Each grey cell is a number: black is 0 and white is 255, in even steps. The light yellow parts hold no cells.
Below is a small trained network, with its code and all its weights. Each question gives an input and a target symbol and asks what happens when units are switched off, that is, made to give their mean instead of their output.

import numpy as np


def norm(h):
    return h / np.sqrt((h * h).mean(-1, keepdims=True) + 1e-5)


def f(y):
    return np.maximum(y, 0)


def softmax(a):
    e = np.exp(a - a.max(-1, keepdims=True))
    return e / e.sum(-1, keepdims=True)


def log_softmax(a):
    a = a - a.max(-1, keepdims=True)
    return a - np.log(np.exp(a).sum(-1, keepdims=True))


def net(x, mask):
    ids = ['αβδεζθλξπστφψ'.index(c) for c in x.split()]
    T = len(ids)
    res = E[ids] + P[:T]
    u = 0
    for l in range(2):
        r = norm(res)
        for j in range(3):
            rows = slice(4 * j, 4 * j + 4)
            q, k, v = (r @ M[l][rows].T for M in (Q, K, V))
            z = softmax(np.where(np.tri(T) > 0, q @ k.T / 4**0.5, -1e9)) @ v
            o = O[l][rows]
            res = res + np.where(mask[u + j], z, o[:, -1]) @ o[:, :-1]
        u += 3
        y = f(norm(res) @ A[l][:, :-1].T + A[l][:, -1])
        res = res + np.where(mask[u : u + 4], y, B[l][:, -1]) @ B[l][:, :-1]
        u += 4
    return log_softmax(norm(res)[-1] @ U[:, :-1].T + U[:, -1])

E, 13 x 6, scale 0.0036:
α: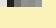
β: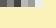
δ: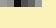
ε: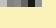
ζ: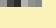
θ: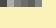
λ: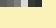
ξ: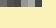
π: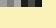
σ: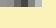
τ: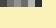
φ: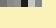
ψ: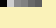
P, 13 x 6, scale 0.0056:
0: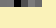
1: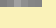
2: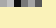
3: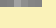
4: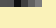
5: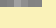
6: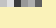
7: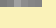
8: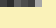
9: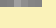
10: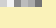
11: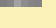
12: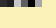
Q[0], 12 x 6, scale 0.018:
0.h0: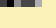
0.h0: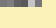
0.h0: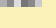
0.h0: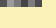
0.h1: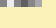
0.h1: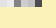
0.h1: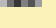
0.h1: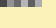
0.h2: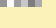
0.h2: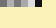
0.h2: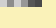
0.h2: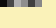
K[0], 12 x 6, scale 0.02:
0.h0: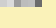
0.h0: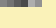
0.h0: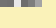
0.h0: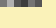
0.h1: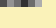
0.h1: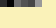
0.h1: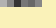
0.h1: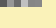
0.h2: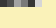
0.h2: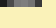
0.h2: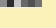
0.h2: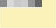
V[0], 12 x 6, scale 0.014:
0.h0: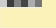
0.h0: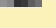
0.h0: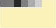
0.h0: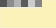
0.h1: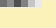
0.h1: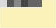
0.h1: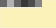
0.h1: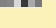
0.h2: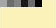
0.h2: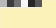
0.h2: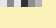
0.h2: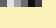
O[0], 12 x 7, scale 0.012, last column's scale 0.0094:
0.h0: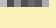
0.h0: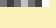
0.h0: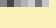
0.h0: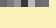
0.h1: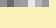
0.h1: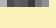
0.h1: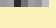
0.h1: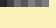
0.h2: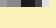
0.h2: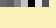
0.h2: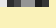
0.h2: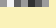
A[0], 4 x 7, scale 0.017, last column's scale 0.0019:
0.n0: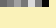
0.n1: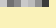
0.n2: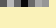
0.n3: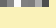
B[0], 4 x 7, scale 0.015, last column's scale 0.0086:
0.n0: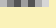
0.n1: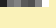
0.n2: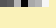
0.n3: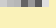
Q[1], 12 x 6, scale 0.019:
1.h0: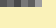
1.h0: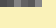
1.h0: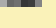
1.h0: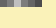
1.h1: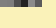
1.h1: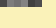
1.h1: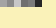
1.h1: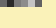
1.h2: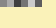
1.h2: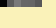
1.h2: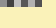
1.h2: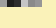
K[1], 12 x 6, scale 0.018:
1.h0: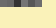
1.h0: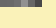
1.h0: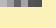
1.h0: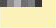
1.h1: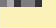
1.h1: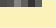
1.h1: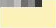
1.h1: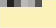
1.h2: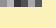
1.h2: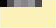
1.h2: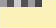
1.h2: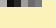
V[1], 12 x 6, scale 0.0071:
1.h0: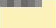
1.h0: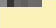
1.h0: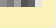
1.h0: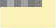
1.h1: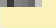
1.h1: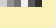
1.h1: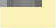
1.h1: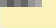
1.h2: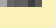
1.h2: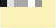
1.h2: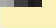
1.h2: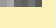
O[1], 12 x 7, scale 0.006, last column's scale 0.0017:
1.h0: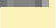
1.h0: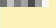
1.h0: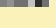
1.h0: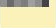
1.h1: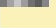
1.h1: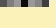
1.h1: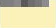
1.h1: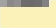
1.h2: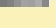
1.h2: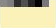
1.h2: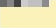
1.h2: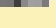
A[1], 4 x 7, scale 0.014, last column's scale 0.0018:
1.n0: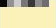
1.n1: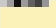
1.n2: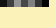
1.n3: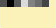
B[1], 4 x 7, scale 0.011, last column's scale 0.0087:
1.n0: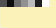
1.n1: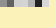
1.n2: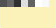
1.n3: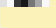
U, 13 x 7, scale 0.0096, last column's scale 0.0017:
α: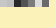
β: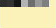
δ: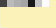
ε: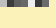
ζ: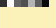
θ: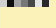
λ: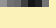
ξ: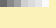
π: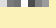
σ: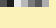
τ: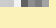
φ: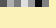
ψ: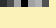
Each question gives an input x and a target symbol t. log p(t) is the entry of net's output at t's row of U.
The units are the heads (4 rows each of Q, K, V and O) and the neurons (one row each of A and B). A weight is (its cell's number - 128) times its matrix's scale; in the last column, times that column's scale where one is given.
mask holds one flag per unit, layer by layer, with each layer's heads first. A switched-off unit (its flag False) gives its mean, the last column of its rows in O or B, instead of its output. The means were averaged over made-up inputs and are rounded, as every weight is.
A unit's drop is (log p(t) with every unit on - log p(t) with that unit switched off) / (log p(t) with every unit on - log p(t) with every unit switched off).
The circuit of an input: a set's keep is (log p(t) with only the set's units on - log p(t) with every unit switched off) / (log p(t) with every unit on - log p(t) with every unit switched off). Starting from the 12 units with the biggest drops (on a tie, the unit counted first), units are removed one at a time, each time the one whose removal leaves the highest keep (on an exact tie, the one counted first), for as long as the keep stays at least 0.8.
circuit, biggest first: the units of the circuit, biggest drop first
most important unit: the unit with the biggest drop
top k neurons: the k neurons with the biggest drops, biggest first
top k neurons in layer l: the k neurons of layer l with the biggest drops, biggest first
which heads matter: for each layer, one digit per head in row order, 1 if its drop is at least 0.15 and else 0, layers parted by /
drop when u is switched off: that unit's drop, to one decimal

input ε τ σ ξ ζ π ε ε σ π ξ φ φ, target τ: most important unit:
0.n3
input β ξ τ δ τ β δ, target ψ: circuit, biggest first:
(0.h2 0.n2)
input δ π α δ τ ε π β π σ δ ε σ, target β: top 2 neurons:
(0.n1 1.n0)
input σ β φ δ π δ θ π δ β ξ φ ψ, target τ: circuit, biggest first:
(0.n3 0.h1)
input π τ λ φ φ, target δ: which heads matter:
001 / 000
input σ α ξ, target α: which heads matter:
100 / 000
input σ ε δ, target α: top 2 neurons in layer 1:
(1.n3 1.n0)
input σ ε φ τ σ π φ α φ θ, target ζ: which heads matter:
101 / 000
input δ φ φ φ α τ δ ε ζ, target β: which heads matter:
000 / 000
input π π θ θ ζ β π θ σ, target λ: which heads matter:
001 / 000
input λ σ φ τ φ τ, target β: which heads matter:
010 / 000
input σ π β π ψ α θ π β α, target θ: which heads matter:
001 / 000
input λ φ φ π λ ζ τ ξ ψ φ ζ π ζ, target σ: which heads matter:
011 / 000
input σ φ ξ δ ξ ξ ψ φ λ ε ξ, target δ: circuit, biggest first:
(0.h2)
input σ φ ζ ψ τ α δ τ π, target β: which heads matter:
000 / 000
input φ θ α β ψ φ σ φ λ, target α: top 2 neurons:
(1.n3 0.n1)
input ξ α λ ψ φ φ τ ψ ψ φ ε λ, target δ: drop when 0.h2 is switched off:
0.4
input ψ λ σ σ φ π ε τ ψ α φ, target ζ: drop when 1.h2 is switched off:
0.2
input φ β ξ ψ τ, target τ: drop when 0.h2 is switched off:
1.7
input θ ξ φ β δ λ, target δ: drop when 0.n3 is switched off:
0.0
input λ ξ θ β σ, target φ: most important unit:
0.h0
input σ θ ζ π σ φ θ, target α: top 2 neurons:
(0.n1 1.n3)
